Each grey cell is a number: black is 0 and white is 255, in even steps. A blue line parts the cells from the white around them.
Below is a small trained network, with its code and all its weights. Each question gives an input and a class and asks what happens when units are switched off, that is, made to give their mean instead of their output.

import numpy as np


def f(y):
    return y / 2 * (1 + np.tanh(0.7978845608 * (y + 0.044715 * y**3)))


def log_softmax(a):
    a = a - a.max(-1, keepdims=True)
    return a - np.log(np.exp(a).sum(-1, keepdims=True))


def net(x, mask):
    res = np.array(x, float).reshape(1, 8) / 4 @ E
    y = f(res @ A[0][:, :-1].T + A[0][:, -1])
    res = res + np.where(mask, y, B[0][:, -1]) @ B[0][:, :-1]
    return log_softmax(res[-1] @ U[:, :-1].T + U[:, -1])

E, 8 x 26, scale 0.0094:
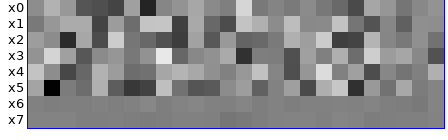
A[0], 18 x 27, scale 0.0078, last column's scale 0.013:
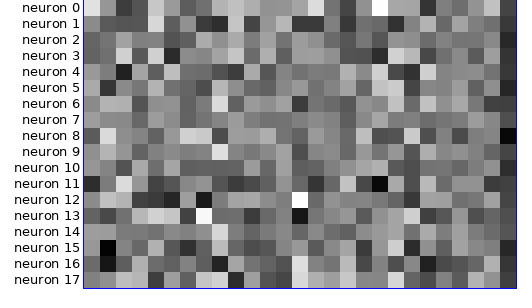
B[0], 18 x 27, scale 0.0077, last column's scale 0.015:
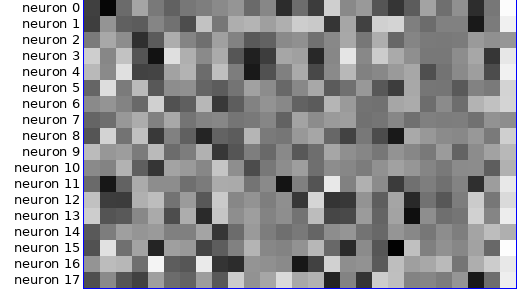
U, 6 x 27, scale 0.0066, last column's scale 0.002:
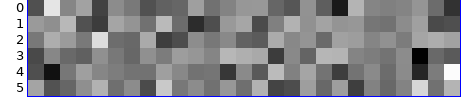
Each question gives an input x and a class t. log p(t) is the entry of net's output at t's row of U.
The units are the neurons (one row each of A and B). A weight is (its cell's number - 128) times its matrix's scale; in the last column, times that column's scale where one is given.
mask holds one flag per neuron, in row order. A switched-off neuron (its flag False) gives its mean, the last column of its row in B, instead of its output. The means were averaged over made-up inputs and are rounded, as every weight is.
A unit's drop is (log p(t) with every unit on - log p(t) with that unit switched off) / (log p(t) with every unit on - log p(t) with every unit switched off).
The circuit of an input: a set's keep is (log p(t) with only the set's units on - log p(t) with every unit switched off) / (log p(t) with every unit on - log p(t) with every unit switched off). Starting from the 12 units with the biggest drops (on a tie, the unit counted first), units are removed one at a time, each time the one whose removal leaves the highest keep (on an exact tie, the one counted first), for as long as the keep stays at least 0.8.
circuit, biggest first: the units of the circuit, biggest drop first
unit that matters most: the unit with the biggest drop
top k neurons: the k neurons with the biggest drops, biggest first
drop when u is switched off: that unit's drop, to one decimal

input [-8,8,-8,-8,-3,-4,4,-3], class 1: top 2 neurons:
(neuron 3; neuron 2)
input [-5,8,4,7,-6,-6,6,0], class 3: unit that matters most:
neuron 17
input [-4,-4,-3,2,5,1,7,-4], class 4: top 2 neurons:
(neuron 0; neuron 17)
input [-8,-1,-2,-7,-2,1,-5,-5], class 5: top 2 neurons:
(neuron 13; neuron 6)
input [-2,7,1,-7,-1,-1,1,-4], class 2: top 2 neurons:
(neuron 16; neuron 1)
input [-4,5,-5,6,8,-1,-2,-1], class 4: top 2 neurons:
(neuron 0; neuron 16)
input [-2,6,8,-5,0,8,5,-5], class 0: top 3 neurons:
(neuron 15; neuron 5; neuron 3)
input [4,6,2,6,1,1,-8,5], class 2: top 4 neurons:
(neuron 6; neuron 1; neuron 9; neuron 14)
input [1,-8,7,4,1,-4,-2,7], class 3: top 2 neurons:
(neuron 1; neuron 3)
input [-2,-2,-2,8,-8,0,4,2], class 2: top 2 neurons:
(neuron 6; neuron 0)
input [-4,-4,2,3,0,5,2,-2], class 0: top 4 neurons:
(neuron 15; neuron 17; neuron 12; neuron 5)
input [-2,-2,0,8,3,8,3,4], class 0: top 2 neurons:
(neuron 15; neuron 5)
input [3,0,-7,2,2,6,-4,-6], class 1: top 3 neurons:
(neuron 3; neuron 8; neuron 2)
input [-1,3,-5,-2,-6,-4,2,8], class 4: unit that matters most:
neuron 11
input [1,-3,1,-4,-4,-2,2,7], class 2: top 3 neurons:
(neuron 0; neuron 16; neuron 17)
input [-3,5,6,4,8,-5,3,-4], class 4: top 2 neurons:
(neuron 0; neuron 3)
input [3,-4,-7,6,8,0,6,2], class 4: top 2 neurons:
(neuron 0; neuron 4)
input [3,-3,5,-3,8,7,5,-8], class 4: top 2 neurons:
(neuron 0; neuron 8)
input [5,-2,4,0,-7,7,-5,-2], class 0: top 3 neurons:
(neuron 15; neuron 0; neuron 5)
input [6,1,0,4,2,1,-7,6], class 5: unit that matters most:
neuron 12
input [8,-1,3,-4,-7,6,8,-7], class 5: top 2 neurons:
(neuron 12; neuron 0)
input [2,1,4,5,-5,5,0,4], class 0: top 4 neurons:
(neuron 15; neuron 0; neuron 16; neuron 3)
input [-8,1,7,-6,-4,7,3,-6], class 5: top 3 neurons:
(neuron 13; neuron 3; neuron 8)
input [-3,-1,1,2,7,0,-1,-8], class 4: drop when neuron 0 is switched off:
0.2
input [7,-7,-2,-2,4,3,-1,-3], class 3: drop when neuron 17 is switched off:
-0.1
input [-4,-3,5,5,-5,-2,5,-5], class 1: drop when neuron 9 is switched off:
-0.1
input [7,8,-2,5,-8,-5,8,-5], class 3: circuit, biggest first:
(neuron 17)
